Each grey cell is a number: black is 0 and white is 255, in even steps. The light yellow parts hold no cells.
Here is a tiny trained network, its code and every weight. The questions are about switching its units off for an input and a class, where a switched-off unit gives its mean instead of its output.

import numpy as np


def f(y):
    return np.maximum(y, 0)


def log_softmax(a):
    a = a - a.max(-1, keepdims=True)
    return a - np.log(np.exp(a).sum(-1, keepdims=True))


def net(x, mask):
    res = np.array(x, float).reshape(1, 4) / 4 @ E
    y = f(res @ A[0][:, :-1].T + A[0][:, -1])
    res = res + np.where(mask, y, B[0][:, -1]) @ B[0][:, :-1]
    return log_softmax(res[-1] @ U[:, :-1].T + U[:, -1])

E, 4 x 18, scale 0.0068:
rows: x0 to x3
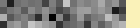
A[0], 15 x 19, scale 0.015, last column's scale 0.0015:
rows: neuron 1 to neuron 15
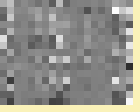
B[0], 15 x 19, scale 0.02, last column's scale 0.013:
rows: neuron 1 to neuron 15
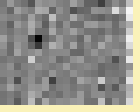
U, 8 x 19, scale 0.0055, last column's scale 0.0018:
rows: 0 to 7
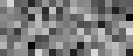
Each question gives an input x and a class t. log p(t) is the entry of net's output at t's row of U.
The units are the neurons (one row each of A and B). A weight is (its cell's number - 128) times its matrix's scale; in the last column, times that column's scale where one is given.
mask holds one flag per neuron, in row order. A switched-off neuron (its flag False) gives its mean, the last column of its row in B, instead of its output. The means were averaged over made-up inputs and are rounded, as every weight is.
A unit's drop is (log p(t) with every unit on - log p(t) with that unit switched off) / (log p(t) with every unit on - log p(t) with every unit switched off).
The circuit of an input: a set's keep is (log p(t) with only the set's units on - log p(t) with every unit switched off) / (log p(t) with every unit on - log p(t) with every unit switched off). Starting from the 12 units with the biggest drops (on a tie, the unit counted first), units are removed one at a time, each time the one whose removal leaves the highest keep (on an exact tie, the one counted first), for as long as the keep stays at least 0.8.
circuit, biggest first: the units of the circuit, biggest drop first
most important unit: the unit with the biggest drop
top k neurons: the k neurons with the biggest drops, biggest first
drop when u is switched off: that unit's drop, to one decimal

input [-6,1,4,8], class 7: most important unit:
neuron 2
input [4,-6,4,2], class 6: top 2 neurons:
(neuron 9; neuron 7)
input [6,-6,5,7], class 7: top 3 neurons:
(neuron 2; neuron 9; neuron 3)
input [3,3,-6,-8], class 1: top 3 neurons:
(neuron 9; neuron 2; neuron 15)
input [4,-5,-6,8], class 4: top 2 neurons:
(neuron 12; neuron 3)
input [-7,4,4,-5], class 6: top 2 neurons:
(neuron 6; neuron 9)
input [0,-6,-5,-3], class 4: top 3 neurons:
(neuron 12; neuron 2; neuron 6)
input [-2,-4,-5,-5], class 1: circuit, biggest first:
(neuron 9; neuron 3)
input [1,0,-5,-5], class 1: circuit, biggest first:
(neuron 9; neuron 2)
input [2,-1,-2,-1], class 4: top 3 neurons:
(neuron 6; neuron 3; neuron 7)
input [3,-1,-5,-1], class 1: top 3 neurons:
(neuron 2; neuron 15; neuron 9)
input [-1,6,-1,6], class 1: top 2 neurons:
(neuron 2; neuron 12)
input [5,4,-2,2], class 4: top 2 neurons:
(neuron 6; neuron 3)
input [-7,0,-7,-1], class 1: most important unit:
neuron 3
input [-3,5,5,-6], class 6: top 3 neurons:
(neuron 6; neuron 9; neuron 12)
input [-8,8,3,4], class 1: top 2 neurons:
(neuron 2; neuron 12)
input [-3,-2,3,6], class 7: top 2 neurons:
(neuron 2; neuron 3)
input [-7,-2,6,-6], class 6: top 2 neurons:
(neuron 6; neuron 7)
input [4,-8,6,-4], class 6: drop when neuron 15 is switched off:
0.0
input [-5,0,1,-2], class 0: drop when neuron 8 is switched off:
0.1
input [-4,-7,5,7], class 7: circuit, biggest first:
(neuron 2)
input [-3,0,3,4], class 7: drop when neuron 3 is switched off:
0.3
